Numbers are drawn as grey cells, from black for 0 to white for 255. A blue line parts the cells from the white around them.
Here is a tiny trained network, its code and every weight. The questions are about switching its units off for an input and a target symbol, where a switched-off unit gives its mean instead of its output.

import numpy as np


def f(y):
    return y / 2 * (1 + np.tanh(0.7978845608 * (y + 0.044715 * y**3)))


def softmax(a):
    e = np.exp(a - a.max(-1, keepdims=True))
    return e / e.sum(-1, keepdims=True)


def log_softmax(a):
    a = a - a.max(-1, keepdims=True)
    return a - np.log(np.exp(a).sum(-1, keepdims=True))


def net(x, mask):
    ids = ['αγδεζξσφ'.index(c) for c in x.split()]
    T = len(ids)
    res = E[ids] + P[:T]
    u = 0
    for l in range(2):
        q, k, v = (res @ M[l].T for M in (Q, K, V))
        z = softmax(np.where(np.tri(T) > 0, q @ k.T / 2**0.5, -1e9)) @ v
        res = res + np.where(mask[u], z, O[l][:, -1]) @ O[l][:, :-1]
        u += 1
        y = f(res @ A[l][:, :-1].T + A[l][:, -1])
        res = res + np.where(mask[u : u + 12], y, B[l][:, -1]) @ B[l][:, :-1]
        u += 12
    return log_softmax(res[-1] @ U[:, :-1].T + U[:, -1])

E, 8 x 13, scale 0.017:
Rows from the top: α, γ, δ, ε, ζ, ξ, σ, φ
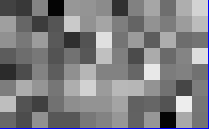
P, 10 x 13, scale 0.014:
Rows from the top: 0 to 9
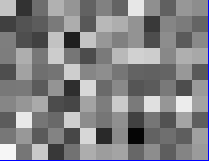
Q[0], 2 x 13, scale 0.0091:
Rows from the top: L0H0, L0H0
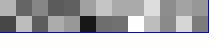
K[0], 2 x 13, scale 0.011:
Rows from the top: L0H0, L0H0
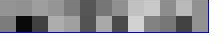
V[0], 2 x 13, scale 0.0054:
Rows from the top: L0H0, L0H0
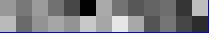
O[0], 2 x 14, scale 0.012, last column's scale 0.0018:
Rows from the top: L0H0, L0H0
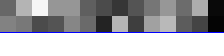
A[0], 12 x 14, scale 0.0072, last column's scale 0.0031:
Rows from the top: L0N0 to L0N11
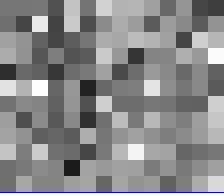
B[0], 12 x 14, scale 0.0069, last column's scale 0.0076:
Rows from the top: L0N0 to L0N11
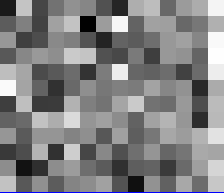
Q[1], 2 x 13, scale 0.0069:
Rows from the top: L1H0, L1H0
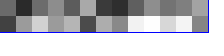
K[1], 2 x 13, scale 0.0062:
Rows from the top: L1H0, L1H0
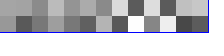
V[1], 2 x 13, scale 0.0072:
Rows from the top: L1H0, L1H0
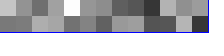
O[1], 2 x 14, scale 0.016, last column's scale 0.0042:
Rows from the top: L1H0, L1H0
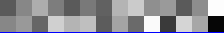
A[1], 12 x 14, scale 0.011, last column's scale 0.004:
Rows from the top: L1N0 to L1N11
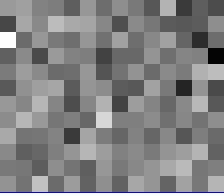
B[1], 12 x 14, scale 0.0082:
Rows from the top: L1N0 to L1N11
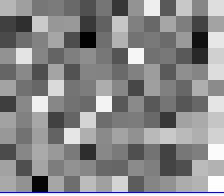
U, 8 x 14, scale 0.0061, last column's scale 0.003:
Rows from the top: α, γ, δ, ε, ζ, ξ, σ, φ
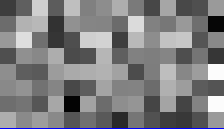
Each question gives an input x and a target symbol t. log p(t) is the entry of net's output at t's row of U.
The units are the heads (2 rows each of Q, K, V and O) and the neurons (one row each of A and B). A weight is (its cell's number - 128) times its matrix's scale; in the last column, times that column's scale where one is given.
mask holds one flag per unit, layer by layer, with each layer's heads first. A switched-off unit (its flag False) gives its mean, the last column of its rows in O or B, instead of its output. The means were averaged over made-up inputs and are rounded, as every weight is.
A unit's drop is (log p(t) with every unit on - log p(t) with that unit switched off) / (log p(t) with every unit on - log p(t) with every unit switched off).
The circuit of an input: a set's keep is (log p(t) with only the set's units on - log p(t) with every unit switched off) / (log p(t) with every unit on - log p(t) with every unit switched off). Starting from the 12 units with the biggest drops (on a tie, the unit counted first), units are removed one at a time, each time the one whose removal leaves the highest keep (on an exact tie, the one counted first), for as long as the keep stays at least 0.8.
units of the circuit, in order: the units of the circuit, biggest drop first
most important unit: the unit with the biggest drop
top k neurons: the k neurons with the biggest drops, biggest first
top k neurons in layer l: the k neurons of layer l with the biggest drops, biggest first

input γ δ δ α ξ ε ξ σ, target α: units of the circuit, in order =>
[L0N3; L1N0]
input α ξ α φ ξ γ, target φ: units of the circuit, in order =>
[L1H0; L1N3; L1N9]
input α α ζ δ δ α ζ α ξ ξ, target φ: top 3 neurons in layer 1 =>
[L1N9; L1N8; L1N3]
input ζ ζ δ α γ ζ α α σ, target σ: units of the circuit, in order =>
[L1H0; L0N3; L1N4]
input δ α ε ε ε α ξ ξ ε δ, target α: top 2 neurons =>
[L0N7; L0N9]
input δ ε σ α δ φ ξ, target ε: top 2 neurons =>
[L1N6; L1N9]
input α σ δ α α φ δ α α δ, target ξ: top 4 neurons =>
[L0N5; L1N2; L1N11; L0N0]
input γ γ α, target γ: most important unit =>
L1N8
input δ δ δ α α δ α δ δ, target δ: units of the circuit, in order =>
[L1N8; L1N0; L1H0]
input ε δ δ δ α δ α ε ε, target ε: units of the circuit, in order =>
[L0H0; L1N6; L1N5]
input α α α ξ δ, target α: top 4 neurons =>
[L1N1; L0N6; L1N0; L0N5]
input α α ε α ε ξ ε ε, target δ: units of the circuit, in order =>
[L0N10; L1N9; L1N2]
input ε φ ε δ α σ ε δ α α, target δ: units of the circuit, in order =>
[L0H0; L1N11; L0N5]
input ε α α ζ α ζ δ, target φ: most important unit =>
L0N10
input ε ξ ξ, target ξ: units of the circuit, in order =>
[L0H0; L1N2; L1N0]
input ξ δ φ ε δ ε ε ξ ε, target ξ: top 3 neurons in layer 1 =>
[L1N0; L1N2; L1N8]
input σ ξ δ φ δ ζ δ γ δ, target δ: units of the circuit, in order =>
[L1N0; L1N8]
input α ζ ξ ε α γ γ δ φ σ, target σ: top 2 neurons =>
[L0N0; L0N4]
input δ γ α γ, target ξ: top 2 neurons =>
[L0N5; L1N2]
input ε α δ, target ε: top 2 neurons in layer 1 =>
[L1N6; L1N5]
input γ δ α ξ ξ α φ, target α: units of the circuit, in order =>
[L0N7; L0H0; L1N0]
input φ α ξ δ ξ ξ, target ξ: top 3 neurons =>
[L1N2; L1N0; L1N8]
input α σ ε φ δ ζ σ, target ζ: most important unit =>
L0N2
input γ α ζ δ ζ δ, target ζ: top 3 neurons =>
[L1N8; L0N10; L0N0]
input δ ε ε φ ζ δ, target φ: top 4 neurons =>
[L0N10; L1N3; L1N9; L1N11]
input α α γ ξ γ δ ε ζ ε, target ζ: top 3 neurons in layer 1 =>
[L1N8; L1N3; L1N2]
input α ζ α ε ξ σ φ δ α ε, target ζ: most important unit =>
L0N7
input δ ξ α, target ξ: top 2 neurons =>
[L1N0; L1N2]
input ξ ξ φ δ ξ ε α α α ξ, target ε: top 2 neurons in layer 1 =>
[L1N6; L1N9]
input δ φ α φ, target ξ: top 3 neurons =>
[L0N5; L1N2; L1N11]
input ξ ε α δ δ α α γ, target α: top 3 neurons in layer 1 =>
[L1N1; L1N0; L1N3]
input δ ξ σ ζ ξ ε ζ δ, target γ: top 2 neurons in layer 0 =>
[L0N9; L0N6]
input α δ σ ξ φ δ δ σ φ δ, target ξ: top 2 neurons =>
[L0N5; L1N2]
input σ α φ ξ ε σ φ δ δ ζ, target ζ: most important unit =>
L1N3
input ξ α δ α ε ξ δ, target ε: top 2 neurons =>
[L1N6; L0N10]
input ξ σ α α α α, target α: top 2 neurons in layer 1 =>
[L1N8; L1N6]
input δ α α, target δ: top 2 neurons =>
[L1N8; L1N0]
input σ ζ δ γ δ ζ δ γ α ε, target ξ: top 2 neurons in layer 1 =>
[L1N2; L1N11]
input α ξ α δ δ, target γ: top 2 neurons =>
[L0N10; L0N9]
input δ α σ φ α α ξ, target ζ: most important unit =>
L0N9
